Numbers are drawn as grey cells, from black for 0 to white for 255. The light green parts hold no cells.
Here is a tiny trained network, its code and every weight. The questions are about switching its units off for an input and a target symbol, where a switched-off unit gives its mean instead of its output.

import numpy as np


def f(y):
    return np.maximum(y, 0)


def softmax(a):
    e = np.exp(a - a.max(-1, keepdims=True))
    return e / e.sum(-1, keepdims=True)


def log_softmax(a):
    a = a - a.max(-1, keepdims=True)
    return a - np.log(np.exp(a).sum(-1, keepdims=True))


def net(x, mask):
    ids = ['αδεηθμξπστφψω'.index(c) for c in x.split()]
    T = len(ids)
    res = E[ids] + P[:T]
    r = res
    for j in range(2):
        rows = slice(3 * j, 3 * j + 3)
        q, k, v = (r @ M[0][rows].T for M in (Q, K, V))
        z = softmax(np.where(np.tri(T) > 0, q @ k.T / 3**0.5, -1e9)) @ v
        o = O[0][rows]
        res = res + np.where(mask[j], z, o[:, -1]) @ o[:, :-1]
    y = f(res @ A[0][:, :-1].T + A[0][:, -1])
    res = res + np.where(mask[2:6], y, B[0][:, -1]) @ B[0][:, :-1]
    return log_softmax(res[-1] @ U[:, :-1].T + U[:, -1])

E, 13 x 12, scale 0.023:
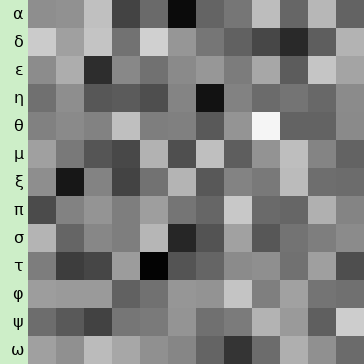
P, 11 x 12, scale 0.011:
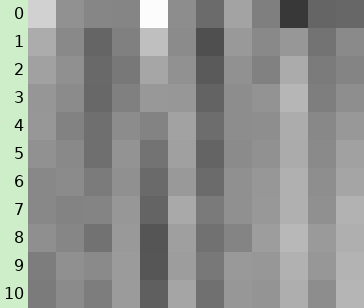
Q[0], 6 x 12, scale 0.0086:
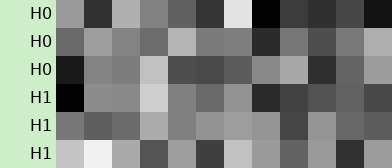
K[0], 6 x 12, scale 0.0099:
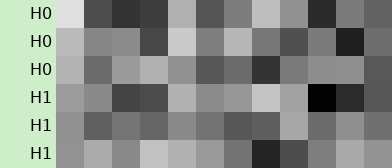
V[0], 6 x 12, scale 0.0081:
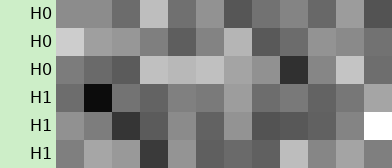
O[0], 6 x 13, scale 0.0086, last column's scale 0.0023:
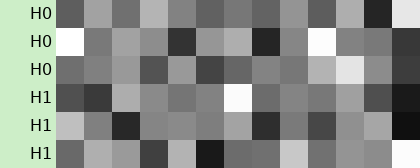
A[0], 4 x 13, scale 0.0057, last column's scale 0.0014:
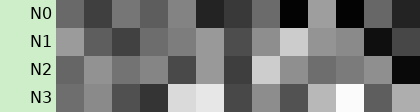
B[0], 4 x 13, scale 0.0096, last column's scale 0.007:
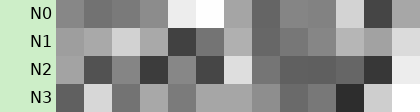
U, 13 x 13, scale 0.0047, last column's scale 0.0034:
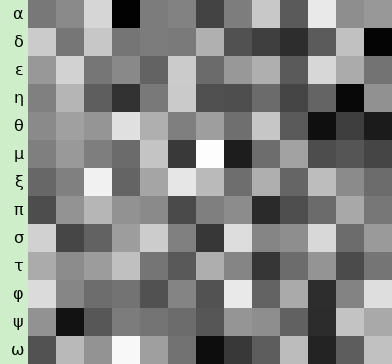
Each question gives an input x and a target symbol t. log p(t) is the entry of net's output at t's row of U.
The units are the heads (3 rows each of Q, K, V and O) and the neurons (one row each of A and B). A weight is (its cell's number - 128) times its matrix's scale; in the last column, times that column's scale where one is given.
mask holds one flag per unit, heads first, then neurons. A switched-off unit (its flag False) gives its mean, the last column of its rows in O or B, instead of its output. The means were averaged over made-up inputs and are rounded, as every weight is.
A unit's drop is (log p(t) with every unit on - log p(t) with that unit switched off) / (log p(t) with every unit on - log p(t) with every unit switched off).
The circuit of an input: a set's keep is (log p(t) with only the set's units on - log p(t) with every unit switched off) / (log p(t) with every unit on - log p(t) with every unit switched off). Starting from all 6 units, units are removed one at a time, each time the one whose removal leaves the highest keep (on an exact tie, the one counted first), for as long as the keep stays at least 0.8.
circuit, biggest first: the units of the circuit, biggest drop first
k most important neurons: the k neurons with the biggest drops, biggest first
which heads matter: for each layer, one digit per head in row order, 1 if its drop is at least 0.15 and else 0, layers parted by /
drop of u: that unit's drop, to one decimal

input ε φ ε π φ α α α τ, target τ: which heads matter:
10
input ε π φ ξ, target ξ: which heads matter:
01
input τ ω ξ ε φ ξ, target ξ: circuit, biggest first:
H1, N0
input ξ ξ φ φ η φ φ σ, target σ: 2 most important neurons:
N0, N3
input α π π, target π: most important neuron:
N3
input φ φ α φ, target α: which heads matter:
01
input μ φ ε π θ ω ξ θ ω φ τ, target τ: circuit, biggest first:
N1, H0, H1
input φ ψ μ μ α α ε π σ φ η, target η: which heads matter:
10
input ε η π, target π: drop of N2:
0.1
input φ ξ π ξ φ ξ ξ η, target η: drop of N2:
0.3
